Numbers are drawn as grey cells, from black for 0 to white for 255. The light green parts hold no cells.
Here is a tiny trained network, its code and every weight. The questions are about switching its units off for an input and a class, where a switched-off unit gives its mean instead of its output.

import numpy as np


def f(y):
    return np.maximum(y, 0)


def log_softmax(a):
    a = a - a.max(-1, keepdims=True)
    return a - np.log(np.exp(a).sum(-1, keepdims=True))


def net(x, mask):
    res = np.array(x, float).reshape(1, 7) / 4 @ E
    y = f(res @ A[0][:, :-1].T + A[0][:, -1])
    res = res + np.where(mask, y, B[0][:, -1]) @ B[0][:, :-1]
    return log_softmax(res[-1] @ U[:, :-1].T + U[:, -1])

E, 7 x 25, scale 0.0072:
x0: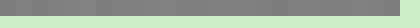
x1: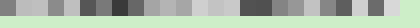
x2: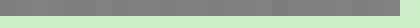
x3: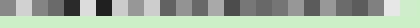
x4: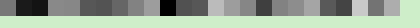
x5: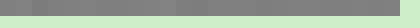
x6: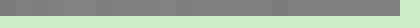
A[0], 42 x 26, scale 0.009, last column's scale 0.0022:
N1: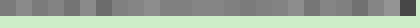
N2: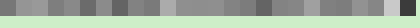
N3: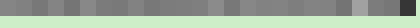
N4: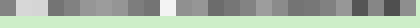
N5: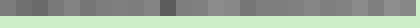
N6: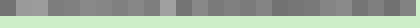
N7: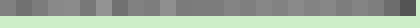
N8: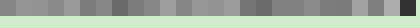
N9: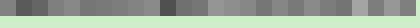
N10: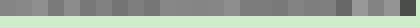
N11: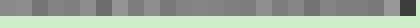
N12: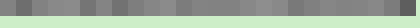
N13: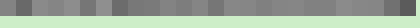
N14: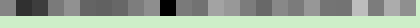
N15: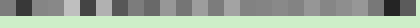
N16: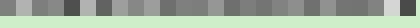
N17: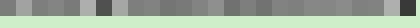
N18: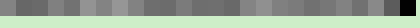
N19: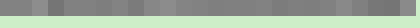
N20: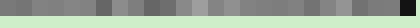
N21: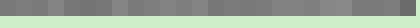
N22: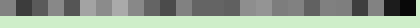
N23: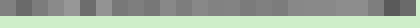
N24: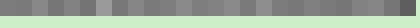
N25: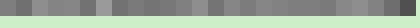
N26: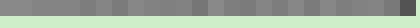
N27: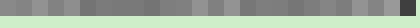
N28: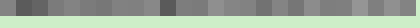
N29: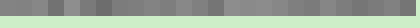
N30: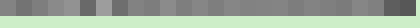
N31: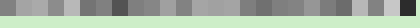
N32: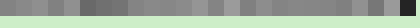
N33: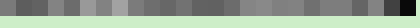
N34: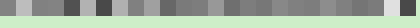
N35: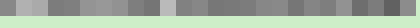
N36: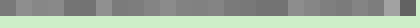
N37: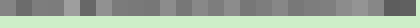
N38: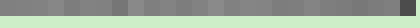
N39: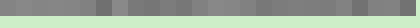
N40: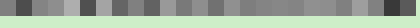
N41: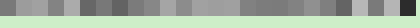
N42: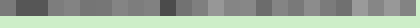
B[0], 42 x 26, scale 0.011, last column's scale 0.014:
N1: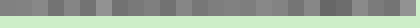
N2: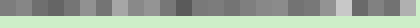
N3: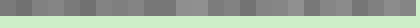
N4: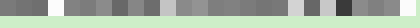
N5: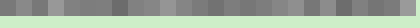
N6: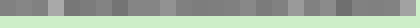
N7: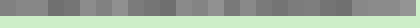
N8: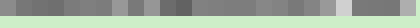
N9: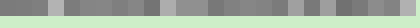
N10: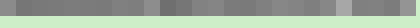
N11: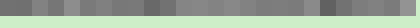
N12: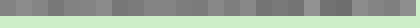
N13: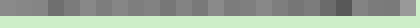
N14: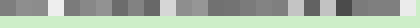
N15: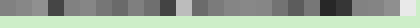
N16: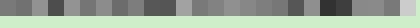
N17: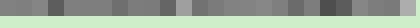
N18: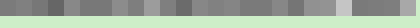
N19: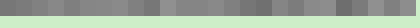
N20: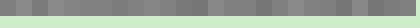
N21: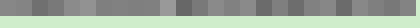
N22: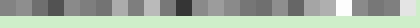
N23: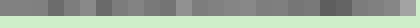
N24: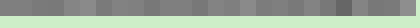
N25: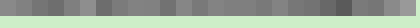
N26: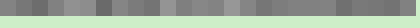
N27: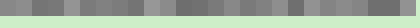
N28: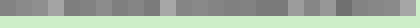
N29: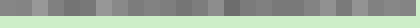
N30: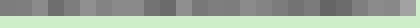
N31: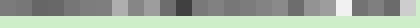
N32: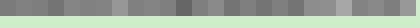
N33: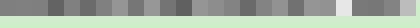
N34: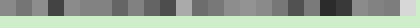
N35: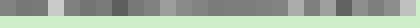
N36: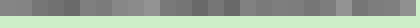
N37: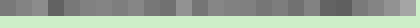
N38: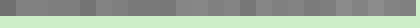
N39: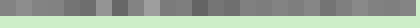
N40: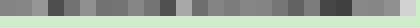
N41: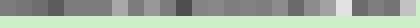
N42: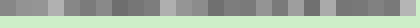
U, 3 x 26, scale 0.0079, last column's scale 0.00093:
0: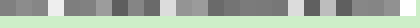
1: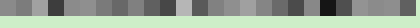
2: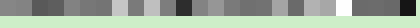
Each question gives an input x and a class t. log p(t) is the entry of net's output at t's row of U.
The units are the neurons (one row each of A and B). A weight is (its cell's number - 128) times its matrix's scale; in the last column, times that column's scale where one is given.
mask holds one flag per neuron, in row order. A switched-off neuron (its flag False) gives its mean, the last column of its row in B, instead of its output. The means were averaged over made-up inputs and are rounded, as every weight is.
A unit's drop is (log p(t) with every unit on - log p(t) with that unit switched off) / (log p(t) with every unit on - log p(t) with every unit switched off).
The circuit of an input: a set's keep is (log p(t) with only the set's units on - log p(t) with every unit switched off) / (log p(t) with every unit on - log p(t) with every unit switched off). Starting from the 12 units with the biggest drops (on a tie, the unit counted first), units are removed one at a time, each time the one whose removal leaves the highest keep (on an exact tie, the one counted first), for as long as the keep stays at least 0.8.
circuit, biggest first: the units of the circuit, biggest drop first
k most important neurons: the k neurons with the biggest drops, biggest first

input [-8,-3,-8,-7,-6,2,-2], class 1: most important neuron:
(N15)
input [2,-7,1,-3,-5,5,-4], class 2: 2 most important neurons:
(N22; N14)
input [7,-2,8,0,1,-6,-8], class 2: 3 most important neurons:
(N4; N14; N35)
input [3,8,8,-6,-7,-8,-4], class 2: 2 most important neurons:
(N31; N41)
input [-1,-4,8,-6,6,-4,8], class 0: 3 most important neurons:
(N14; N34; N42)
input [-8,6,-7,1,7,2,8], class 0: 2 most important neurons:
(N14; N22)
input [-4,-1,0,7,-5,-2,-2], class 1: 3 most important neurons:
(N34; N16; N14)
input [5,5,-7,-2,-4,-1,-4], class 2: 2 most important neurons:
(N14; N31)
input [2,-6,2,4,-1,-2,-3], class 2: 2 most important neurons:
(N22; N15)
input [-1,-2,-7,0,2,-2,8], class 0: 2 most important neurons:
(N31; N41)
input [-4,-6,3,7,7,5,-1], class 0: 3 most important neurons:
(N14; N15; N42)
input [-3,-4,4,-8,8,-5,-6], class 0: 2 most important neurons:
(N14; N42)
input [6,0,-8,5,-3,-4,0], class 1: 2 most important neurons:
(N14; N34)
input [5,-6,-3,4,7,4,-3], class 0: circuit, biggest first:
(N14)
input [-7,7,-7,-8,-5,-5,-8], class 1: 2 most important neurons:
(N15; N40)
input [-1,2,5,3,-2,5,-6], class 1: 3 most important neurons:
(N14; N22; N34)
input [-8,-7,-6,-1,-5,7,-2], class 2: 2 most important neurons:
(N22; N14)
